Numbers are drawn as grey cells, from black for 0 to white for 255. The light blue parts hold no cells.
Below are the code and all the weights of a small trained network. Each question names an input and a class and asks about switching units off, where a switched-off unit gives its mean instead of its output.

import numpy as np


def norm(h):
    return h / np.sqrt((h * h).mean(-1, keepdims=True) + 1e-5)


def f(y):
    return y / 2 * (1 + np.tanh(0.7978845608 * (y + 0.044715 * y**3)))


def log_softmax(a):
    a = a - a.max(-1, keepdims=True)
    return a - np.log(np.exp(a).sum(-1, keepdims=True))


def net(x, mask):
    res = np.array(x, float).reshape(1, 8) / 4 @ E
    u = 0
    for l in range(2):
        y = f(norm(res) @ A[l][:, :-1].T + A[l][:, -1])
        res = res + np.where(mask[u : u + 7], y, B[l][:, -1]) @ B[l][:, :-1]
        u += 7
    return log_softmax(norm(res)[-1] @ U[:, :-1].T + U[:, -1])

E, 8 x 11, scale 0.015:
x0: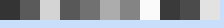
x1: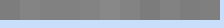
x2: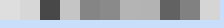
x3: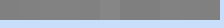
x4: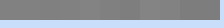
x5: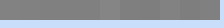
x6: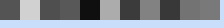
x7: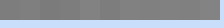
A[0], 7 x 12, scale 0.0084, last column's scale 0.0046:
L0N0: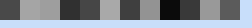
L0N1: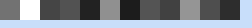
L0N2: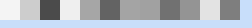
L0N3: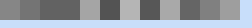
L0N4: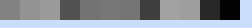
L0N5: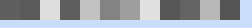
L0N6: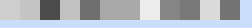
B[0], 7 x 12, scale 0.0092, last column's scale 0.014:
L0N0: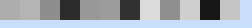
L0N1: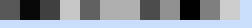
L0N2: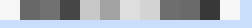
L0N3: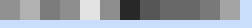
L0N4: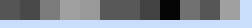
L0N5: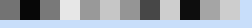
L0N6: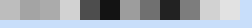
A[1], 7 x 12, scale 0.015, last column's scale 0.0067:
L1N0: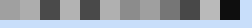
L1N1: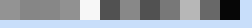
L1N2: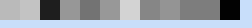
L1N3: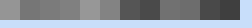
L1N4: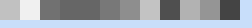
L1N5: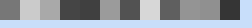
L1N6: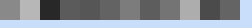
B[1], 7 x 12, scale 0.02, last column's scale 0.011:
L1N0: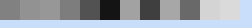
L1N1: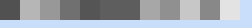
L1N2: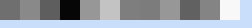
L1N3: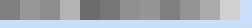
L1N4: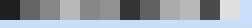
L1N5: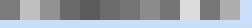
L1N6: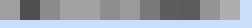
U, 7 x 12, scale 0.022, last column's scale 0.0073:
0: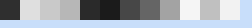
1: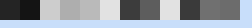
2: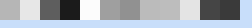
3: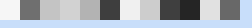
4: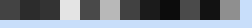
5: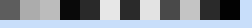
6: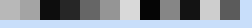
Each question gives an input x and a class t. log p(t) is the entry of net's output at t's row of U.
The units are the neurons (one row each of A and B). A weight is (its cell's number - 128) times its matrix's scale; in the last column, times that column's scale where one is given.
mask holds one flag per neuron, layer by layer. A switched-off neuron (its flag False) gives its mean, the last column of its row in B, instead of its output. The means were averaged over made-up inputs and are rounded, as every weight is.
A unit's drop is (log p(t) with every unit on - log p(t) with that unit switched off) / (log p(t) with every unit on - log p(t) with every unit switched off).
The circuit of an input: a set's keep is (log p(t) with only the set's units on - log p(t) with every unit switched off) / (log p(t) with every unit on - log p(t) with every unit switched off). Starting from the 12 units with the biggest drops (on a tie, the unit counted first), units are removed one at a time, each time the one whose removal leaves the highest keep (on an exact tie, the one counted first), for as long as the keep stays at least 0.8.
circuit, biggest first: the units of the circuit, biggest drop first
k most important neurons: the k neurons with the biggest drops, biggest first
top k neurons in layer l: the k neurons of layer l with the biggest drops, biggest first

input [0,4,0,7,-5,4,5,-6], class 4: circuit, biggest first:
[L0N1]
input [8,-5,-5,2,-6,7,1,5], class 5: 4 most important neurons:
[L0N0 L0N1 L1N5 L1N4]
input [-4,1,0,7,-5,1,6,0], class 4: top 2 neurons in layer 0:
[L0N2 L0N6]
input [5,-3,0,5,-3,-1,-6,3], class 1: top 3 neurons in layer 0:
[L0N5 L0N6 L0N2]
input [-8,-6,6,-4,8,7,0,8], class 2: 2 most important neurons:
[L0N2 L0N5]
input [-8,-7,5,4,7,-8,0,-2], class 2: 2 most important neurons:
[L0N5 L0N2]
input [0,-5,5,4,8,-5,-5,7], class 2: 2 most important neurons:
[L0N2 L0N1]
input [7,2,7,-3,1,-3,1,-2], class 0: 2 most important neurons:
[L1N4 L0N1]
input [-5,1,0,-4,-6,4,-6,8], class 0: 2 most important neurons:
[L1N1 L0N3]
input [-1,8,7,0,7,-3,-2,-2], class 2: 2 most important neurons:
[L0N2 L1N4]
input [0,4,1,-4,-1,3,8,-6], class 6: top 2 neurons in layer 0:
[L0N1 L0N4]
